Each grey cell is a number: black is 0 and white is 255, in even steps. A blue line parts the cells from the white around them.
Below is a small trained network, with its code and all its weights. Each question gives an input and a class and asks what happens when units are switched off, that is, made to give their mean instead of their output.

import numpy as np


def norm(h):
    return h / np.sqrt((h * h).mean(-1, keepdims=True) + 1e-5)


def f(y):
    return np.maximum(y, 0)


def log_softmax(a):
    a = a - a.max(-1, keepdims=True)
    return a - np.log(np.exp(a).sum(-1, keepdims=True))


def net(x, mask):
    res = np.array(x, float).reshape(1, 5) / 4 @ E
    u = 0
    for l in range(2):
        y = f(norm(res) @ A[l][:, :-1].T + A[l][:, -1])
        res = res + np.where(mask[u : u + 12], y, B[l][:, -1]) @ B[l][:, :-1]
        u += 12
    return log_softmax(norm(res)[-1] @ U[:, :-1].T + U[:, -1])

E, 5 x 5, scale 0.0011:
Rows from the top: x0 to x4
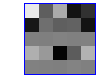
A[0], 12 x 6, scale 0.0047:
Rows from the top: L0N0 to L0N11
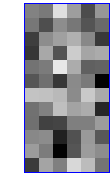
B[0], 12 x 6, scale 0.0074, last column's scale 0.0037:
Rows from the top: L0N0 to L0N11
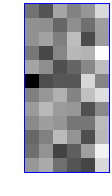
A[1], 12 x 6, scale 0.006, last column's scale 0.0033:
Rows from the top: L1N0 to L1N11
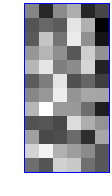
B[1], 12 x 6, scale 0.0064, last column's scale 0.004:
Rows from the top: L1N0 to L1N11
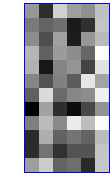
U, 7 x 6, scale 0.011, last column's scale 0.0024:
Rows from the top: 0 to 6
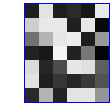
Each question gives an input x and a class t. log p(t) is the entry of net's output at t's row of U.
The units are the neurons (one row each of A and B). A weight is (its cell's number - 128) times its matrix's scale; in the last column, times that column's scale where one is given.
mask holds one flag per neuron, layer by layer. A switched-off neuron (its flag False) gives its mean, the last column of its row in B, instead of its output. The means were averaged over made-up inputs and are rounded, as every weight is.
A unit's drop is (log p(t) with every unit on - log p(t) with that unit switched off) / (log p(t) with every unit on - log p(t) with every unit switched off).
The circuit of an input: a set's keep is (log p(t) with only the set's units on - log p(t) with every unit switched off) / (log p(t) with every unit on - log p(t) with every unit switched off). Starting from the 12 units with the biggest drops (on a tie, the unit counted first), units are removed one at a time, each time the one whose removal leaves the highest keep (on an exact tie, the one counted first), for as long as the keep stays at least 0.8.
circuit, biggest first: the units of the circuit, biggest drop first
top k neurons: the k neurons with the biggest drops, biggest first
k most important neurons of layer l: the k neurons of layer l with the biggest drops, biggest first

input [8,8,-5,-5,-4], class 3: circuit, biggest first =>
L1N5
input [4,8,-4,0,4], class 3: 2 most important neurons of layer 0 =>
L0N10, L0N11
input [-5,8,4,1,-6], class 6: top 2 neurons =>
L1N8, L0N9
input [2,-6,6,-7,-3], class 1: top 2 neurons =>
L0N0, L1N6
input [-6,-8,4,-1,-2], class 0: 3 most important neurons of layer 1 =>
L1N10, L1N6, L1N7
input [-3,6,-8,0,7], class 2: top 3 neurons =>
L0N10, L1N8, L0N6
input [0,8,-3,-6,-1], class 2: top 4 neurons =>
L0N11, L1N0, L1N11, L0N10
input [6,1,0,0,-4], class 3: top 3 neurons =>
L0N3, L0N6, L0N10
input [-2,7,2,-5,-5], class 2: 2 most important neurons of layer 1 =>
L1N0, L1N11
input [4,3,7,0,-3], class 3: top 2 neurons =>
L0N3, L0N10
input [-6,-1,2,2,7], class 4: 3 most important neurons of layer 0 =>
L0N3, L0N11, L0N0
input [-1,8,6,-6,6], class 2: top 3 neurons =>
L1N0, L1N11, L0N10
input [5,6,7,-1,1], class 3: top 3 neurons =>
L0N10, L0N6, L0N3
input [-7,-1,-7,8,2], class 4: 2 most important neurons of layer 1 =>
L1N8, L1N6
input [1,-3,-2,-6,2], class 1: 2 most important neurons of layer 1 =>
L1N6, L1N8
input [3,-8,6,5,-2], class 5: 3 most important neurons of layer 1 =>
L1N4, L1N8, L1N10
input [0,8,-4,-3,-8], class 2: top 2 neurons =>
L0N11, L0N10
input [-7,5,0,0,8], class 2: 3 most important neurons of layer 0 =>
L0N3, L0N10, L0N6
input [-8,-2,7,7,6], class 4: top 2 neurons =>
L0N3, L1N8
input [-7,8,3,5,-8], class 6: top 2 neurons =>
L1N8, L0N3
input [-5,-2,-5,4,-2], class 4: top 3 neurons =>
L0N3, L1N8, L0N11
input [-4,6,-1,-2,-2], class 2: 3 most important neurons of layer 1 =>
L1N8, L1N0, L1N11
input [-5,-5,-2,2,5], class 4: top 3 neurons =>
L0N3, L1N4, L0N11
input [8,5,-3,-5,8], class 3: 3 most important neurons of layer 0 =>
L0N6, L0N10, L0N3
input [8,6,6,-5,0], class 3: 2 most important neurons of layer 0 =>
L0N6, L0N10
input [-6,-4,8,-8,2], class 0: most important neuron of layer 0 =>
L0N11
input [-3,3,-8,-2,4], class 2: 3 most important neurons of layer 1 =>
L1N8, L1N0, L1N11
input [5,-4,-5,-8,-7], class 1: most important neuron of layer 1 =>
L1N6
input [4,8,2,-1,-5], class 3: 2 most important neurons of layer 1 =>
L1N0, L1N5
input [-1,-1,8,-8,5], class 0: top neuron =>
L0N4
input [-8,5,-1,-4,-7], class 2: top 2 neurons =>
L0N3, L1N8
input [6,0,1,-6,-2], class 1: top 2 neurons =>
L0N0, L1N4
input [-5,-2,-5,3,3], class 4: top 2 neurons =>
L0N3, L1N8
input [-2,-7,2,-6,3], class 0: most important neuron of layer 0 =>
L0N7
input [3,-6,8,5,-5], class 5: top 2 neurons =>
L0N3, L1N4
